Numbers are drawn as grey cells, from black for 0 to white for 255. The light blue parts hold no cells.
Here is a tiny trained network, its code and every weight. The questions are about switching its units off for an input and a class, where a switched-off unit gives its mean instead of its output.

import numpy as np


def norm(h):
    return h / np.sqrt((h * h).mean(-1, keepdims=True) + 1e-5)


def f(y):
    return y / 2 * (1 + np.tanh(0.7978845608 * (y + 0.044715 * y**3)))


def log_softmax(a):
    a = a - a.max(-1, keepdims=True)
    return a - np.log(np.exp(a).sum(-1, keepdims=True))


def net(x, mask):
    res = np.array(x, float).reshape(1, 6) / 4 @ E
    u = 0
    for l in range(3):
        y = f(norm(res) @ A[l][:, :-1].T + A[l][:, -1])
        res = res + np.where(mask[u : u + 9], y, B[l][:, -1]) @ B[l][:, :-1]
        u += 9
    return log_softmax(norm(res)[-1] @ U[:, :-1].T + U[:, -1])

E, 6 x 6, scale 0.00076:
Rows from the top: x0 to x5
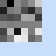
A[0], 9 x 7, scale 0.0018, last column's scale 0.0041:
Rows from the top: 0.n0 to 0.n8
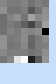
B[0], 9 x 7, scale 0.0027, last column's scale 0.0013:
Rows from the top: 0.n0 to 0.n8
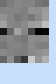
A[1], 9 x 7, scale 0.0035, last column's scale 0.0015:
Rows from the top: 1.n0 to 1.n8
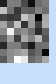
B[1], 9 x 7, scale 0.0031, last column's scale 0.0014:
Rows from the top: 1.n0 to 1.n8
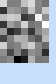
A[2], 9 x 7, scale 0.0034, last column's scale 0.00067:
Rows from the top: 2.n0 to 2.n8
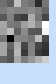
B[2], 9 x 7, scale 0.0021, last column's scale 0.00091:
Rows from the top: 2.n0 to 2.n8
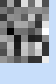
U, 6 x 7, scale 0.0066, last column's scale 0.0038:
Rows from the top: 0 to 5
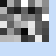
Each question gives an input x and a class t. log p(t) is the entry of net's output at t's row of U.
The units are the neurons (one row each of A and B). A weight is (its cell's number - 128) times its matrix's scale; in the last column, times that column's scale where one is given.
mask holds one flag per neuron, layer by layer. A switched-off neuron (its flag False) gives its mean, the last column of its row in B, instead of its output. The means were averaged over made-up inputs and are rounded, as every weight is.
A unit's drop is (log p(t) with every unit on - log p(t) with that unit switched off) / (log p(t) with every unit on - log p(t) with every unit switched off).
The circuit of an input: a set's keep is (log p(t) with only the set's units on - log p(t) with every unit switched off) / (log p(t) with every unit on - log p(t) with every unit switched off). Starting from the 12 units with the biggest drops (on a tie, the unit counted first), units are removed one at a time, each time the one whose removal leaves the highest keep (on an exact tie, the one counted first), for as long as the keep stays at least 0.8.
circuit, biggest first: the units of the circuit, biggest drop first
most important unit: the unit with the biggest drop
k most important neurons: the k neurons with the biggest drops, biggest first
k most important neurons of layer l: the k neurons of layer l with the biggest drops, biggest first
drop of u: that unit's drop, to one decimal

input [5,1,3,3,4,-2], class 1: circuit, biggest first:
(2.n5)
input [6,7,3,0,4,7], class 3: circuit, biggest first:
(1.n0, 1.n6, 1.n3)
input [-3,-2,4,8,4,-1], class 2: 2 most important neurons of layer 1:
(1.n5, 1.n3)
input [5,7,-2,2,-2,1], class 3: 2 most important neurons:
(1.n0, 1.n6)
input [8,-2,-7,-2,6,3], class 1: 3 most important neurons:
(1.n3, 2.n5, 1.n2)
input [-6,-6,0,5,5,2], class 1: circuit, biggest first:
(1.n4, 1.n3, 2.n4, 1.n0)
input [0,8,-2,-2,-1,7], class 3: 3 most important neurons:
(1.n0, 1.n6, 0.n8)
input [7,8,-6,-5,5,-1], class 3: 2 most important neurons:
(1.n0, 1.n6)
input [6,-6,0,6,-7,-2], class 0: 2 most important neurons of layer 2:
(2.n0, 2.n7)
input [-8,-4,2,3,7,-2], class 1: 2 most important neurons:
(1.n4, 1.n3)
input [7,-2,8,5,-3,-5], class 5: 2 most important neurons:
(1.n2, 1.n4)
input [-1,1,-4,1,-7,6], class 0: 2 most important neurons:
(2.n0, 1.n2)
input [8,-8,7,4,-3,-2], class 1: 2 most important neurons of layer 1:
(1.n0, 1.n6)
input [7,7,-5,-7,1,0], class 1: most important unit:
2.n5
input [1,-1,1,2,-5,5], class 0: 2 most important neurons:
(0.n8, 2.n0)
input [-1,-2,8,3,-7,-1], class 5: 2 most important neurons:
(1.n2, 1.n5)
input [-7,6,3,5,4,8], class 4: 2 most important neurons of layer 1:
(1.n8, 1.n3)
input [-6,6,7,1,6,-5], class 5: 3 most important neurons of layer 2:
(2.n5, 2.n8, 2.n0)
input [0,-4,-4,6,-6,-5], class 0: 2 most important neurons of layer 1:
(1.n2, 1.n8)
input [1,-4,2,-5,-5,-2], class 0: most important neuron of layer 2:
(2.n0)
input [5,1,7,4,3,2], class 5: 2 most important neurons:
(1.n2, 1.n4)
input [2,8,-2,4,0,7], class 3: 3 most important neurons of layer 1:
(1.n0, 1.n6, 1.n1)
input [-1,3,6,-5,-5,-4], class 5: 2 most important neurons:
(1.n2, 1.n5)
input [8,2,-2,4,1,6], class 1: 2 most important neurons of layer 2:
(2.n5, 2.n8)
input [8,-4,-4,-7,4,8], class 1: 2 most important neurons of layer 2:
(2.n5, 2.n8)
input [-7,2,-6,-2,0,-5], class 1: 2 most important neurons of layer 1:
(1.n4, 1.n2)
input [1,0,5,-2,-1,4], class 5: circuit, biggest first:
(1.n2)
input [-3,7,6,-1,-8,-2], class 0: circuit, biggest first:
(2.n0, 2.n7)
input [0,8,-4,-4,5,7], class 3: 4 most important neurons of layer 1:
(1.n0, 1.n6, 1.n3, 1.n1)
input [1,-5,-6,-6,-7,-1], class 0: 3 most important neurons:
(1.n2, 2.n0, 1.n0)
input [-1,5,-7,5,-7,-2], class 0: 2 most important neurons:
(1.n2, 2.n0)
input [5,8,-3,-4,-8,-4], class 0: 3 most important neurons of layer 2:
(2.n0, 2.n7, 2.n6)
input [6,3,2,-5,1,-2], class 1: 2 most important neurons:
(2.n5, 1.n3)
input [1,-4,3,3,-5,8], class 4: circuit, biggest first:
(1.n8)
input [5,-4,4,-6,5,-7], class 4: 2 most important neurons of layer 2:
(2.n4, 2.n0)
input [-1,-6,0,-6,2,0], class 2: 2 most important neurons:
(1.n0, 1.n6)
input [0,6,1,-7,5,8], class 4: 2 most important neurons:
(1.n8, 1.n3)
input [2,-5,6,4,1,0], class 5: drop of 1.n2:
0.9
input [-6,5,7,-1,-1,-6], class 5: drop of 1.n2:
1.3
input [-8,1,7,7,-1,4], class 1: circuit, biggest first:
(1.n4)
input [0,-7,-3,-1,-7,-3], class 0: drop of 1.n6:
0.2
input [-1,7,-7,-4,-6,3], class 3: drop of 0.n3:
-0.1
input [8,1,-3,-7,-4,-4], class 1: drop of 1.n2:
0.2
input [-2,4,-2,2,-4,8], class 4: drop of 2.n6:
0.0
